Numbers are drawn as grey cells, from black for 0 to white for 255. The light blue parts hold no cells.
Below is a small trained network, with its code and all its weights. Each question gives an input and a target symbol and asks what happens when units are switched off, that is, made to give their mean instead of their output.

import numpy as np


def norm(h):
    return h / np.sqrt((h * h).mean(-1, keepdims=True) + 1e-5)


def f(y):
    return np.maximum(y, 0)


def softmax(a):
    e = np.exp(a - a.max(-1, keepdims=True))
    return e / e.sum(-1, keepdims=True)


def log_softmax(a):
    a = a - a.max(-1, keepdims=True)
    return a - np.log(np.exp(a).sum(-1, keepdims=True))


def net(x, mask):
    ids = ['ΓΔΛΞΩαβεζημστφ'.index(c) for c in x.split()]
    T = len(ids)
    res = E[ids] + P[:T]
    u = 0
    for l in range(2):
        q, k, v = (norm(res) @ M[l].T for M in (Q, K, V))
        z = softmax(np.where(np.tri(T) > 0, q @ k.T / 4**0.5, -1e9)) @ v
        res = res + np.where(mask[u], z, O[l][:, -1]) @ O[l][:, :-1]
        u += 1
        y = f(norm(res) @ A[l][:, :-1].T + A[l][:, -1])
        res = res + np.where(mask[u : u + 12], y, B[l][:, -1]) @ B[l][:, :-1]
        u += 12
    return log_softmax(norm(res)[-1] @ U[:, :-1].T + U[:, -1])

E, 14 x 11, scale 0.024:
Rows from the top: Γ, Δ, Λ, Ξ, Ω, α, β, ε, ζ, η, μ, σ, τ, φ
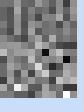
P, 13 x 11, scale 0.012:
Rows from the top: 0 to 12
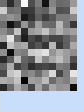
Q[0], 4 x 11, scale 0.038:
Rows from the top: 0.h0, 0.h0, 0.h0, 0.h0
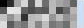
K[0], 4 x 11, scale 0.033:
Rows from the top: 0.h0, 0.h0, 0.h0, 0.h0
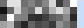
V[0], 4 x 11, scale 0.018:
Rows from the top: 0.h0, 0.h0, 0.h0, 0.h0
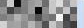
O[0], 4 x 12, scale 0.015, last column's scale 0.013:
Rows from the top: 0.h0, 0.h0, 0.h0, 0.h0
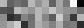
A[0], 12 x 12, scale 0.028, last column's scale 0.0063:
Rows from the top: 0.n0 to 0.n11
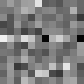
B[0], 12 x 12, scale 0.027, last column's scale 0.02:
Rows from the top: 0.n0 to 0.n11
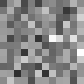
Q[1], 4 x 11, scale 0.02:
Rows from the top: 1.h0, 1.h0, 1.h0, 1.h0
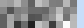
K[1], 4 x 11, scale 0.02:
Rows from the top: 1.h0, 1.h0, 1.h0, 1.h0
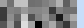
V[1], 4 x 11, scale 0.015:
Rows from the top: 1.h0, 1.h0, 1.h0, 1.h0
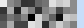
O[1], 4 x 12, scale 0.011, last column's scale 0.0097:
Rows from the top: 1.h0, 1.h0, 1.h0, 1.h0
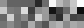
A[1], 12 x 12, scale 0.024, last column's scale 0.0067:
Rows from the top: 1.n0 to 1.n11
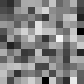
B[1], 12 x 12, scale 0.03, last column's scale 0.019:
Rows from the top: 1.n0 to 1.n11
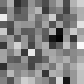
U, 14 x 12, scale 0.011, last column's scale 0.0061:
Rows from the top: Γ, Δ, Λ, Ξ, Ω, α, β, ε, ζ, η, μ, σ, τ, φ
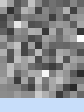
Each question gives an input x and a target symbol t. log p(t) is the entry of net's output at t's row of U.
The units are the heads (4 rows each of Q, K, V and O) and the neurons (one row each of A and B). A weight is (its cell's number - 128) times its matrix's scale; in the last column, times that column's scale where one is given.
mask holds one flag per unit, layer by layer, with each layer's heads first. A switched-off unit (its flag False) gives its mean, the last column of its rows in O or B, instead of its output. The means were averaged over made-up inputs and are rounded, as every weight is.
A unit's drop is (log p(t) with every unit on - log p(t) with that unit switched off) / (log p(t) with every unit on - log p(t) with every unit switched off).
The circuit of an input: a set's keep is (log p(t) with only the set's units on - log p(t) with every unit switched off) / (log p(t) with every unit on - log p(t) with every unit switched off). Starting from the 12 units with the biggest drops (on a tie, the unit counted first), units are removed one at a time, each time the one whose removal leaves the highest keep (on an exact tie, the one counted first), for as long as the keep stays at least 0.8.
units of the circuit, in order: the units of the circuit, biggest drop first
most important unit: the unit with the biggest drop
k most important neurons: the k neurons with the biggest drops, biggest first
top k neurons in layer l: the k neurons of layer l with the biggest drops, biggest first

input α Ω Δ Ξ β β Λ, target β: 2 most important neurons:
[1.n7; 0.n7]
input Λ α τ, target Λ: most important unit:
0.h0
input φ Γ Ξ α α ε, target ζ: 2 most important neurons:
[1.n11; 0.n5]
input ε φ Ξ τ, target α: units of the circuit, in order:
[0.h0; 1.n4]
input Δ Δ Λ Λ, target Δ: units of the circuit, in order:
[0.h0; 0.n7]
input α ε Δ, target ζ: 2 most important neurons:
[1.n11; 0.n7]
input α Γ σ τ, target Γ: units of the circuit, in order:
[0.h0; 1.n6]
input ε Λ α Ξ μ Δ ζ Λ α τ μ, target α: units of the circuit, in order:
[0.h0; 1.n8]
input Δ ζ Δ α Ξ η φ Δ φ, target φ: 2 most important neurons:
[1.n4; 0.n11]
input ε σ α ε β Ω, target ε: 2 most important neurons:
[1.n5; 1.n6]
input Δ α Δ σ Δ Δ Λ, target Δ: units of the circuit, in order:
[0.n7; 0.h0]
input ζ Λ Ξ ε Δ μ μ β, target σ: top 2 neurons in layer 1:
[1.n6; 1.n10]
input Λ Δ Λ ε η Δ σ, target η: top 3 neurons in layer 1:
[1.n5; 1.n9; 1.n0]
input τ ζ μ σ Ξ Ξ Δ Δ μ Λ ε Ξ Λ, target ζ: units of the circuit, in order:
[1.h0]
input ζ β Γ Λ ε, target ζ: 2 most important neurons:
[1.n11; 0.n2]
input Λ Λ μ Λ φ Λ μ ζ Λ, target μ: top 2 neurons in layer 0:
[0.n11; 0.n1]
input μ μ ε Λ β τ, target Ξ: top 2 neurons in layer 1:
[1.n6; 1.n1]
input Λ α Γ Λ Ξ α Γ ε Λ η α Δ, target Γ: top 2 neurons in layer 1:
[1.n2; 1.n6]
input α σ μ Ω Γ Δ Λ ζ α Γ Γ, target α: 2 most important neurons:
[1.n8; 0.n7]
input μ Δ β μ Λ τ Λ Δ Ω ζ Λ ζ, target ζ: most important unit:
0.h0
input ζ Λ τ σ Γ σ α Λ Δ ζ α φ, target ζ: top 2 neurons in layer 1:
[1.n3; 1.n7]
